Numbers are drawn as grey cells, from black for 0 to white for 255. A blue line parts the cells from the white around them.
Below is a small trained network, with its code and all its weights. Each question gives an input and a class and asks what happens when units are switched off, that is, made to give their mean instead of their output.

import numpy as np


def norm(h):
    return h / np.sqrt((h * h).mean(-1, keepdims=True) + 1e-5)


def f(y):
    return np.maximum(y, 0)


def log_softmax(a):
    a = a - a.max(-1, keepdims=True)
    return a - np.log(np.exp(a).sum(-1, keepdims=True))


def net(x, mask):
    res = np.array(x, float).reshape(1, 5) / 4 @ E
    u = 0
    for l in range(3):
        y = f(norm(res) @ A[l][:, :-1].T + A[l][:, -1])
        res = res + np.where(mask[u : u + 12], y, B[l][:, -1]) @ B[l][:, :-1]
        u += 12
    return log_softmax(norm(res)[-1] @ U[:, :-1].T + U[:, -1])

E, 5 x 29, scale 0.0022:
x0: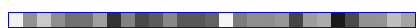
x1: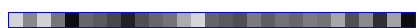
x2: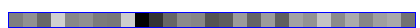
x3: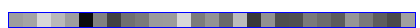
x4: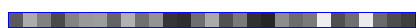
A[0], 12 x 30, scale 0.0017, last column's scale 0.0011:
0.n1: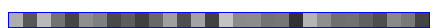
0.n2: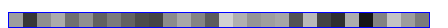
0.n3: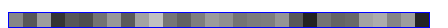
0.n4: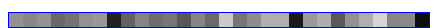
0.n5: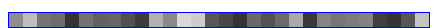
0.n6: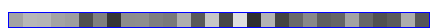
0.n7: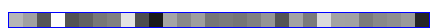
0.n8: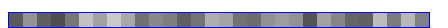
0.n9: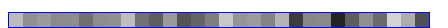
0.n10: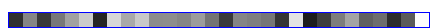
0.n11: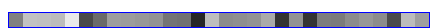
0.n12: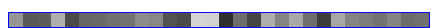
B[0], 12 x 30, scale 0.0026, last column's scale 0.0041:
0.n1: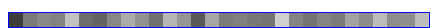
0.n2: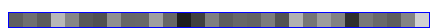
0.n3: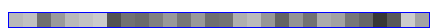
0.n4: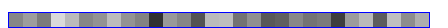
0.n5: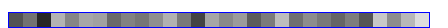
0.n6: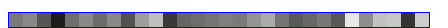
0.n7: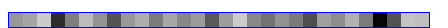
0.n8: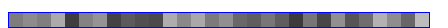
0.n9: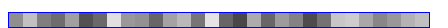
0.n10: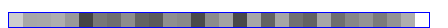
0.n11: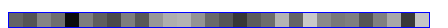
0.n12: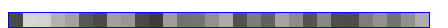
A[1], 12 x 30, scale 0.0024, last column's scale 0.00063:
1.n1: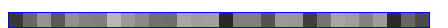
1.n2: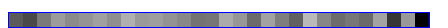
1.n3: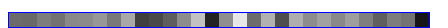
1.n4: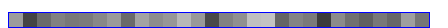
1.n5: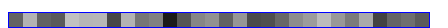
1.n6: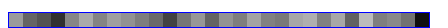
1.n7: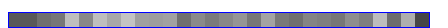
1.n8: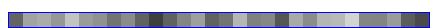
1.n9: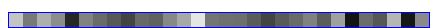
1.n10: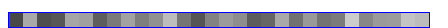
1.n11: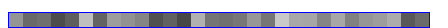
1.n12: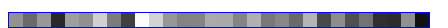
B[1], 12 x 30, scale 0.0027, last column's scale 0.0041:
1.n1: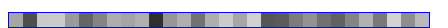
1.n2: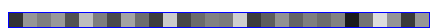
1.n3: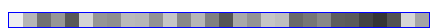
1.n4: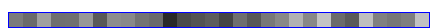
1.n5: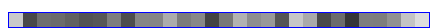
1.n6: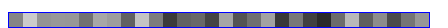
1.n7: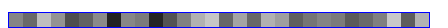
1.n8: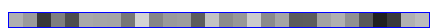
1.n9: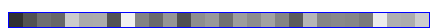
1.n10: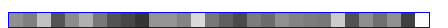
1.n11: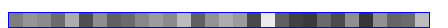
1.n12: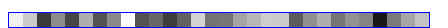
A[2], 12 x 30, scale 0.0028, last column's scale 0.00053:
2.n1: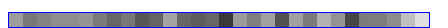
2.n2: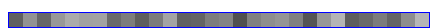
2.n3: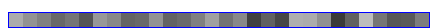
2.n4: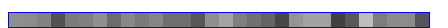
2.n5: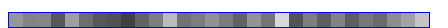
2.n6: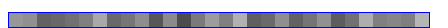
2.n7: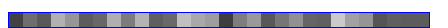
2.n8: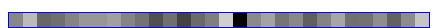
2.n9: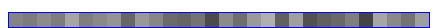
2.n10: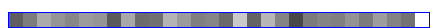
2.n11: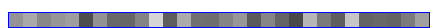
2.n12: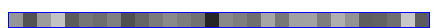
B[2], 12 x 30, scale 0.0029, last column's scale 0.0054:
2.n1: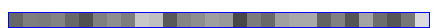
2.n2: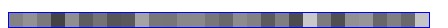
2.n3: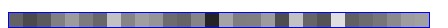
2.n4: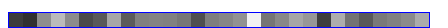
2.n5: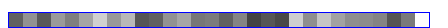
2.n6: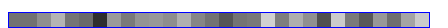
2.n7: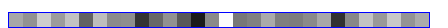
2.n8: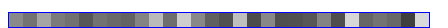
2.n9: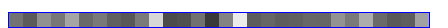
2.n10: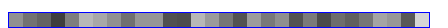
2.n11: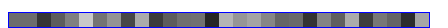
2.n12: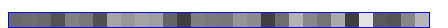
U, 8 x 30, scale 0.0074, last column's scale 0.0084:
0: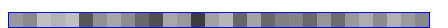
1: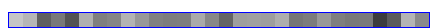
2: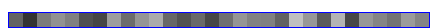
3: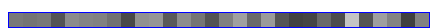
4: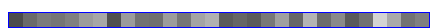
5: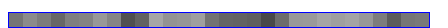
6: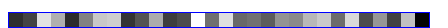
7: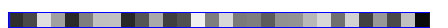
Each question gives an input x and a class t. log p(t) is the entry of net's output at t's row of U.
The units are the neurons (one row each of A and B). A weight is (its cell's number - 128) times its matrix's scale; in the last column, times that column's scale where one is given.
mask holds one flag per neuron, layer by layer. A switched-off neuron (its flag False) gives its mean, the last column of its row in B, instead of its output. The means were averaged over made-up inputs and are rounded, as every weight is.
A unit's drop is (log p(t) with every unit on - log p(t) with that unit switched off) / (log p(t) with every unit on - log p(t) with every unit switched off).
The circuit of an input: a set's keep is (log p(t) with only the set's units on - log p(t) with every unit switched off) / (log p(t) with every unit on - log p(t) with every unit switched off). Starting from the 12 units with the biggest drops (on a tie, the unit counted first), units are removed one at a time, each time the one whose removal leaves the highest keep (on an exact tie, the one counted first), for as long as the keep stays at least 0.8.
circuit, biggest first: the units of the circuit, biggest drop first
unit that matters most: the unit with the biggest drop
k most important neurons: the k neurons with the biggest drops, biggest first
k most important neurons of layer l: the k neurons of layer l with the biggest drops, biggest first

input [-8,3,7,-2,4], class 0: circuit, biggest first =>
[2.n7, 1.n1]
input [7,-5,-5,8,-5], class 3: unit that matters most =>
0.n6
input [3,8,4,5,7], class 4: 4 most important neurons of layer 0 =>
[0.n2, 0.n5, 0.n1, 0.n3]
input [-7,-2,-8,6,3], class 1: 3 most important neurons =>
[1.n12, 0.n3, 0.n9]
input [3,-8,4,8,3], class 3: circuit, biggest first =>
[0.n6, 2.n11]
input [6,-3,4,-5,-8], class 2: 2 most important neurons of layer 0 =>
[0.n2, 0.n10]
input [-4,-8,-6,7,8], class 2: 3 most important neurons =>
[1.n5, 2.n3, 0.n5]
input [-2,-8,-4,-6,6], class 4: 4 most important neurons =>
[0.n8, 1.n7, 0.n2, 1.n10]
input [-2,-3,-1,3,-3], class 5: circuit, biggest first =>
[1.n10, 2.n5]
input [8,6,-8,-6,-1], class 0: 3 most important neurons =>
[0.n4, 0.n1, 0.n7]
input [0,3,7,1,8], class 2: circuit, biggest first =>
[1.n5, 2.n3]
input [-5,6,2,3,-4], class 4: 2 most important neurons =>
[1.n9, 0.n9]
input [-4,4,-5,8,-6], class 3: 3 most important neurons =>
[0.n6, 2.n11, 1.n5]
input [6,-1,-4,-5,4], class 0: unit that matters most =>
0.n4
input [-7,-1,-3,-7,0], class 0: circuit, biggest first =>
[1.n1, 2.n7]
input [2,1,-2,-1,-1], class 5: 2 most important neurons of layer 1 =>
[1.n1, 1.n10]
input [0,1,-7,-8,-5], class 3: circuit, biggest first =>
[2.n8, 1.n11]
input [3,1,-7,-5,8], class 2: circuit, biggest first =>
[2.n4, 2.n6]
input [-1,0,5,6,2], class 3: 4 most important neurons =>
[0.n6, 2.n11, 0.n11, 1.n12]
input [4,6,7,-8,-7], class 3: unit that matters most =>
1.n11
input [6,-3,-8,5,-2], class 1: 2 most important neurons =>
[1.n12, 0.n10]
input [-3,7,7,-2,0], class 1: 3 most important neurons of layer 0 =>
[0.n7, 0.n11, 0.n8]
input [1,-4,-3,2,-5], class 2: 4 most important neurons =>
[0.n2, 0.n5, 1.n4, 0.n1]
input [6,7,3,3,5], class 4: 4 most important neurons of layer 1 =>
[1.n9, 1.n1, 1.n4, 1.n6]
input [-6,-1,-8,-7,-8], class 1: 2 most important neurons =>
[1.n12, 1.n5]
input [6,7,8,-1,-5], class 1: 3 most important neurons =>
[0.n7, 0.n10, 1.n3]
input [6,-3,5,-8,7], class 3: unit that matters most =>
2.n8
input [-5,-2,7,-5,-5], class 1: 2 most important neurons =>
[1.n3, 0.n7]
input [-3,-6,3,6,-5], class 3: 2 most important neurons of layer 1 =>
[1.n5, 1.n9]
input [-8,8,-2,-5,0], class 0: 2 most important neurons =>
[2.n7, 1.n1]
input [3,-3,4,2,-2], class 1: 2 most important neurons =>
[0.n7, 0.n5]
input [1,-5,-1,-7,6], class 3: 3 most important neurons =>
[2.n8, 1.n6, 1.n11]
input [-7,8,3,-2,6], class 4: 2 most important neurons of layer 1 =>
[1.n9, 1.n11]
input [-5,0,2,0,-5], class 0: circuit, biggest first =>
[2.n7]
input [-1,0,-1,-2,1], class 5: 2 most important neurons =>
[0.n10, 0.n11]
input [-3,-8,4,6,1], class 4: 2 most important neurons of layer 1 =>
[1.n2, 1.n10]
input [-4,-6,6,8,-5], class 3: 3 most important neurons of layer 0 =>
[0.n6, 0.n11, 0.n3]
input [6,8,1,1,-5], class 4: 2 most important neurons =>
[1.n9, 0.n10]
